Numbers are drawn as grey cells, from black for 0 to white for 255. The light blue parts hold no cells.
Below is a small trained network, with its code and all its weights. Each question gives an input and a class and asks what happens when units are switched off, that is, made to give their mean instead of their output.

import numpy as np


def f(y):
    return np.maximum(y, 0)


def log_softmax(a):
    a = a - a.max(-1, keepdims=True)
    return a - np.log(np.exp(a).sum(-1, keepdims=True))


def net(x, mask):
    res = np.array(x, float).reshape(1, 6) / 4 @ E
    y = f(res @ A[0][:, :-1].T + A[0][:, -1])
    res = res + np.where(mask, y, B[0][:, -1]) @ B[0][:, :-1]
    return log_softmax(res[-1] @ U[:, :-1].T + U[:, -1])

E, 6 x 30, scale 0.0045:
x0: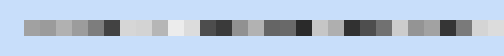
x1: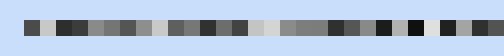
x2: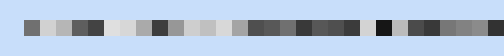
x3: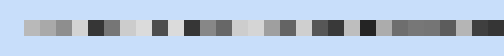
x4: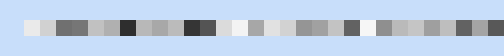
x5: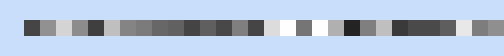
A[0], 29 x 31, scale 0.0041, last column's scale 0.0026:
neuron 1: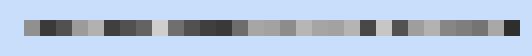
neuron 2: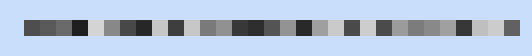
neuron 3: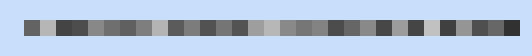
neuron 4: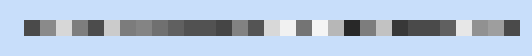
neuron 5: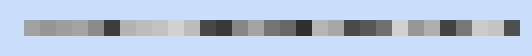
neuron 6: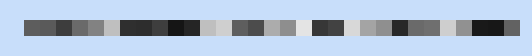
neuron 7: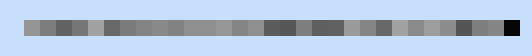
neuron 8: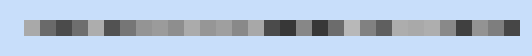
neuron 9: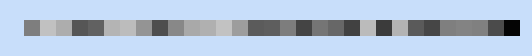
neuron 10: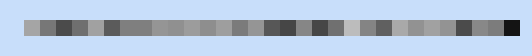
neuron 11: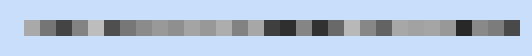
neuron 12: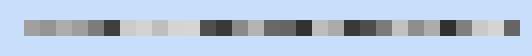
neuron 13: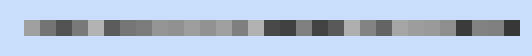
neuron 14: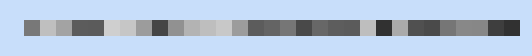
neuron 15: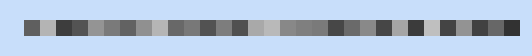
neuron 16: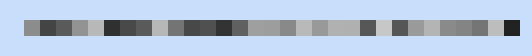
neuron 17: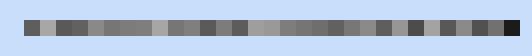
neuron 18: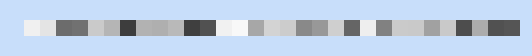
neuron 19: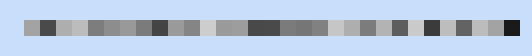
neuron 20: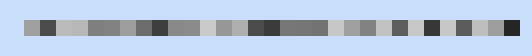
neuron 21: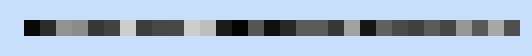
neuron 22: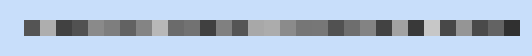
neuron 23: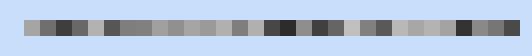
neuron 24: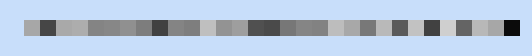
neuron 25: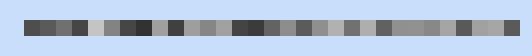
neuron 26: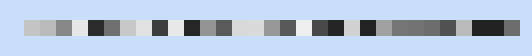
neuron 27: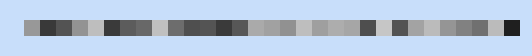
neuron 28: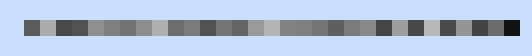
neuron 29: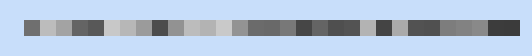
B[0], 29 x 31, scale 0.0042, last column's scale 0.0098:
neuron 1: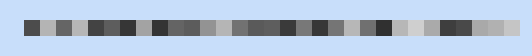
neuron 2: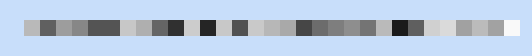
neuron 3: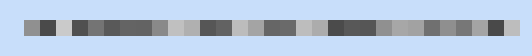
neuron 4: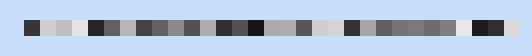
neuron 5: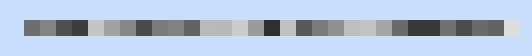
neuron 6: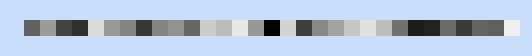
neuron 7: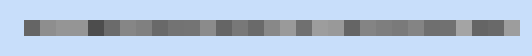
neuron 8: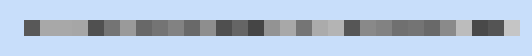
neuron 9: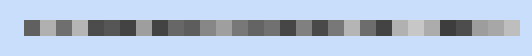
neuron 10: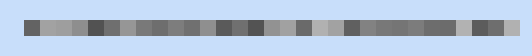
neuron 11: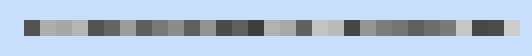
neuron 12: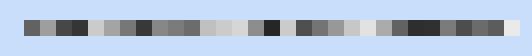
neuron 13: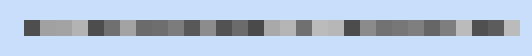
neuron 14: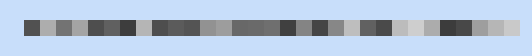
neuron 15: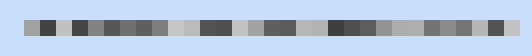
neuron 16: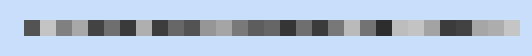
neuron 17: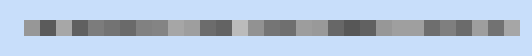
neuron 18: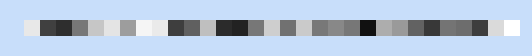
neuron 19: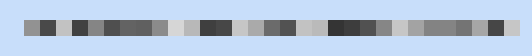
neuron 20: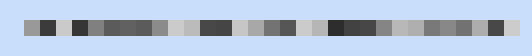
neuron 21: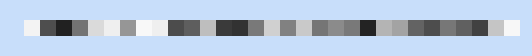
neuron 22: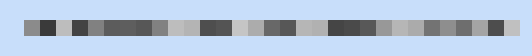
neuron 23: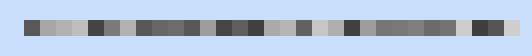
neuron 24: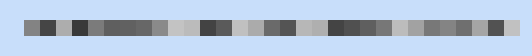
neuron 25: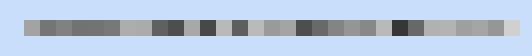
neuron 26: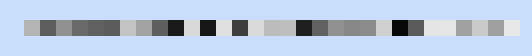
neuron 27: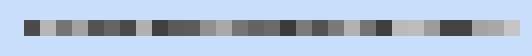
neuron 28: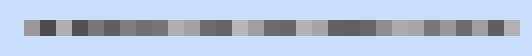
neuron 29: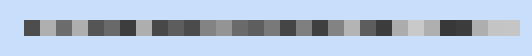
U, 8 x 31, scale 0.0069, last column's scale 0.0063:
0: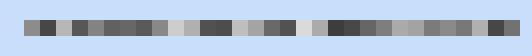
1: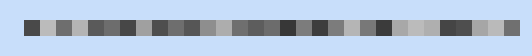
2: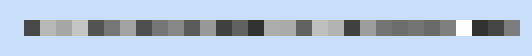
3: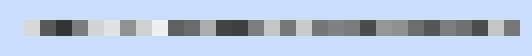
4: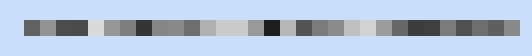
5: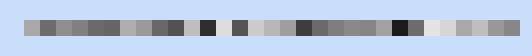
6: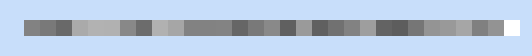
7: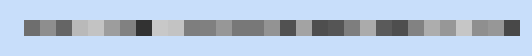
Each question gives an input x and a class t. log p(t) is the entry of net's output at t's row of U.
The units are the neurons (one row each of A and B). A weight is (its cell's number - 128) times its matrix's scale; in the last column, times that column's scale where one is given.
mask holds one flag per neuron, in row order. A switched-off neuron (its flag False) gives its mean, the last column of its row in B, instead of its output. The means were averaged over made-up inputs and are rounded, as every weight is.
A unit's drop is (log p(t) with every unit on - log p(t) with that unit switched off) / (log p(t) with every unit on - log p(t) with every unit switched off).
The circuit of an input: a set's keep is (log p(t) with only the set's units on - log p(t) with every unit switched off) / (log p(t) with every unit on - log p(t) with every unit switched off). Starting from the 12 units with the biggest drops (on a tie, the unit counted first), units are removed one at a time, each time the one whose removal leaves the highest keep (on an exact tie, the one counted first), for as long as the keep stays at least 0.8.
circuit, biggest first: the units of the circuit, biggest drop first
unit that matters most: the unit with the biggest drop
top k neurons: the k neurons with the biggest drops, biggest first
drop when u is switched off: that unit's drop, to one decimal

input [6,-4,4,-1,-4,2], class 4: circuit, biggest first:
(neuron 12)
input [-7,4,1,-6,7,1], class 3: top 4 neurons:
(neuron 18; neuron 12; neuron 5; neuron 26)
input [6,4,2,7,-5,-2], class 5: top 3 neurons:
(neuron 26; neuron 6; neuron 18)
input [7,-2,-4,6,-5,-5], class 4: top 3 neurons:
(neuron 12; neuron 5; neuron 18)
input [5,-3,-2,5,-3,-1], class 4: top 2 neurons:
(neuron 12; neuron 2)
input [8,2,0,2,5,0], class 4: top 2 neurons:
(neuron 12; neuron 5)
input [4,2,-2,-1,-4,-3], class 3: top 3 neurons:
(neuron 21; neuron 6; neuron 4)
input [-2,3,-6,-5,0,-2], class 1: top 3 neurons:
(neuron 26; neuron 16; neuron 1)
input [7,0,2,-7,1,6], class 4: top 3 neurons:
(neuron 12; neuron 5; neuron 26)
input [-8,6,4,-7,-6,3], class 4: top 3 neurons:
(neuron 6; neuron 18; neuron 26)
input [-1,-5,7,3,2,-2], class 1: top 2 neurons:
(neuron 14; neuron 29)
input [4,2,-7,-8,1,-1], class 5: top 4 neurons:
(neuron 2; neuron 25; neuron 14; neuron 29)
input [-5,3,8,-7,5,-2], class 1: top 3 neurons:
(neuron 14; neuron 29; neuron 9)
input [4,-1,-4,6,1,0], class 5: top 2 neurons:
(neuron 26; neuron 6)
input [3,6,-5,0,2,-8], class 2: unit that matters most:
neuron 23
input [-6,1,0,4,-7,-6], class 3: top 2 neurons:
(neuron 21; neuron 4)
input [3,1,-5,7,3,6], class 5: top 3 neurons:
(neuron 26; neuron 23; neuron 11)
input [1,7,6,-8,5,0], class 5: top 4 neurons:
(neuron 2; neuron 25; neuron 20; neuron 19)
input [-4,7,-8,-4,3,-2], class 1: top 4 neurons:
(neuron 1; neuron 16; neuron 27; neuron 20)
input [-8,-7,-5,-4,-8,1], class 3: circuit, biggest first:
(neuron 21)
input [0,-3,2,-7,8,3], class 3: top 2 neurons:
(neuron 18; neuron 26)
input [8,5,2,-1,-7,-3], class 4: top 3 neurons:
(neuron 12; neuron 5; neuron 18)
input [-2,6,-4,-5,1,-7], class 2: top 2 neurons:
(neuron 23; neuron 11)
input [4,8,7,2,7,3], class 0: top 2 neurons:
(neuron 15; neuron 22)
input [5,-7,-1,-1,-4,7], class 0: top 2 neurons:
(neuron 20; neuron 19)
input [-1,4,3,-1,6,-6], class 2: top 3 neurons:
(neuron 21; neuron 23; neuron 11)
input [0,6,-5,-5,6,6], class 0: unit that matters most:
neuron 21
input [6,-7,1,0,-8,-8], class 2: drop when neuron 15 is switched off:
0.1
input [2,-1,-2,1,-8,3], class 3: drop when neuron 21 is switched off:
0.9
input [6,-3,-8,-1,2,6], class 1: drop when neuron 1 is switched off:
0.1
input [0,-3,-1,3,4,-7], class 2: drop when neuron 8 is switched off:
0.0
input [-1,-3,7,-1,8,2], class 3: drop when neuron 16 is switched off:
0.2
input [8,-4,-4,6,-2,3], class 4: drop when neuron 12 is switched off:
0.5
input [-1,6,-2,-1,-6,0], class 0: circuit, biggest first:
(neuron 22)
